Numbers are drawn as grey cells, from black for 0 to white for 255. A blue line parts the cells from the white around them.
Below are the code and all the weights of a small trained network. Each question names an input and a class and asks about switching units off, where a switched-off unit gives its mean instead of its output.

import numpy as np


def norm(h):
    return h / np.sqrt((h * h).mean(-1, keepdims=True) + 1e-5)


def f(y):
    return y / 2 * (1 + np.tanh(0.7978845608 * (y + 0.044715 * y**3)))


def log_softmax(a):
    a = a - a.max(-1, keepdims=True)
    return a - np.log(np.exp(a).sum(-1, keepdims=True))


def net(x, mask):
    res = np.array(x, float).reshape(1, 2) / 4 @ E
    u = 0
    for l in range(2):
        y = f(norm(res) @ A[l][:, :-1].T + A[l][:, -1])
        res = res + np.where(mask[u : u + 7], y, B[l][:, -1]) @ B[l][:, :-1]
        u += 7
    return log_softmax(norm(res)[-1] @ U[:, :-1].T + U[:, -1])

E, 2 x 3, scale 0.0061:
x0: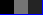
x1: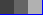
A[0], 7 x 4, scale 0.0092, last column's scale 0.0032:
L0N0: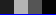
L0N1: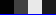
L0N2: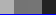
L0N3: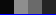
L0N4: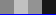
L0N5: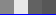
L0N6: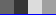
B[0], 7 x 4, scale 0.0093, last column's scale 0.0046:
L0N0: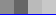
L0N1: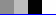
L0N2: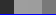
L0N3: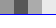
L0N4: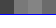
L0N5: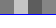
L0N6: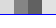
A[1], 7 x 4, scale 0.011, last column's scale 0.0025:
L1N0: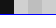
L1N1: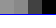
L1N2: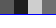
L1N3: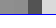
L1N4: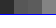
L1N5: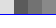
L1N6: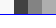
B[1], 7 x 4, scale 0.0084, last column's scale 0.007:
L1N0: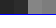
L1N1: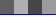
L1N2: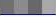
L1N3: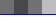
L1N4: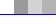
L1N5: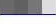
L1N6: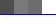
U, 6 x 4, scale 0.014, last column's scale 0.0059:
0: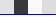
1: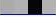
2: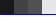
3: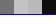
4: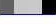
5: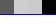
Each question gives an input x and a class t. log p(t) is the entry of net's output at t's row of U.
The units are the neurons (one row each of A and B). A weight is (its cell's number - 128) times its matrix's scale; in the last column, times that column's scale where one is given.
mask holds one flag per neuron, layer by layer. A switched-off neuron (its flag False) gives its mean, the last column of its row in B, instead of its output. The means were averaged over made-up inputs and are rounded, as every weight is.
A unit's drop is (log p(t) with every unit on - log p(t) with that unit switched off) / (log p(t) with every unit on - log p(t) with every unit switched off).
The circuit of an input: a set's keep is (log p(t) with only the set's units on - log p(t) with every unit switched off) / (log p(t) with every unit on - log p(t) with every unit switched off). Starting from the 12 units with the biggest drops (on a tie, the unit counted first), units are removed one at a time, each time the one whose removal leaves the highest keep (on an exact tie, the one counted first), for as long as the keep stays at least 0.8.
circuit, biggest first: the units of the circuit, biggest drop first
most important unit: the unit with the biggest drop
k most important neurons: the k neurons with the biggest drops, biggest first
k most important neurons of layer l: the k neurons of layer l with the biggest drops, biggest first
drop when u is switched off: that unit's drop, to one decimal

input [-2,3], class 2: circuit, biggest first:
[L1N6]
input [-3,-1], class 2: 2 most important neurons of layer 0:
[L0N1; L0N0]
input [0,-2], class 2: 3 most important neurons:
[L0N6; L1N0; L0N1]
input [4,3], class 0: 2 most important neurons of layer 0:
[L0N6; L0N3]
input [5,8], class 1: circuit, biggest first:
[L0N1; L1N4]
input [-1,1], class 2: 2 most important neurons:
[L1N4; L1N6]
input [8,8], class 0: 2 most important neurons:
[L1N4; L0N3]
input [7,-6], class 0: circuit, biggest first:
[L0N1; L1N4; L0N6]
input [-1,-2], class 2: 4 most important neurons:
[L1N0; L0N1; L0N6; L0N2]
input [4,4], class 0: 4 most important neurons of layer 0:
[L0N3; L0N0; L0N6; L0N5]
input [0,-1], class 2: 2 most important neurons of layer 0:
[L0N6; L0N1]
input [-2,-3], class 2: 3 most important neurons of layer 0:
[L0N1; L0N6; L0N0]
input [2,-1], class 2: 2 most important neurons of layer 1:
[L1N4; L1N2]
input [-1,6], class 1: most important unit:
L0N1
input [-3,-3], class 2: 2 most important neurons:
[L1N4; L1N6]
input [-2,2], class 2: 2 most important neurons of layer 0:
[L0N1; L0N5]
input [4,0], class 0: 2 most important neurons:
[L0N6; L1N4]
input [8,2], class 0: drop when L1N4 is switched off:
0.7
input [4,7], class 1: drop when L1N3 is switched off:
0.0
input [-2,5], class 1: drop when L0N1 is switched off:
0.1
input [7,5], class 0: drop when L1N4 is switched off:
0.8
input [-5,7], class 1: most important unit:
L0N6
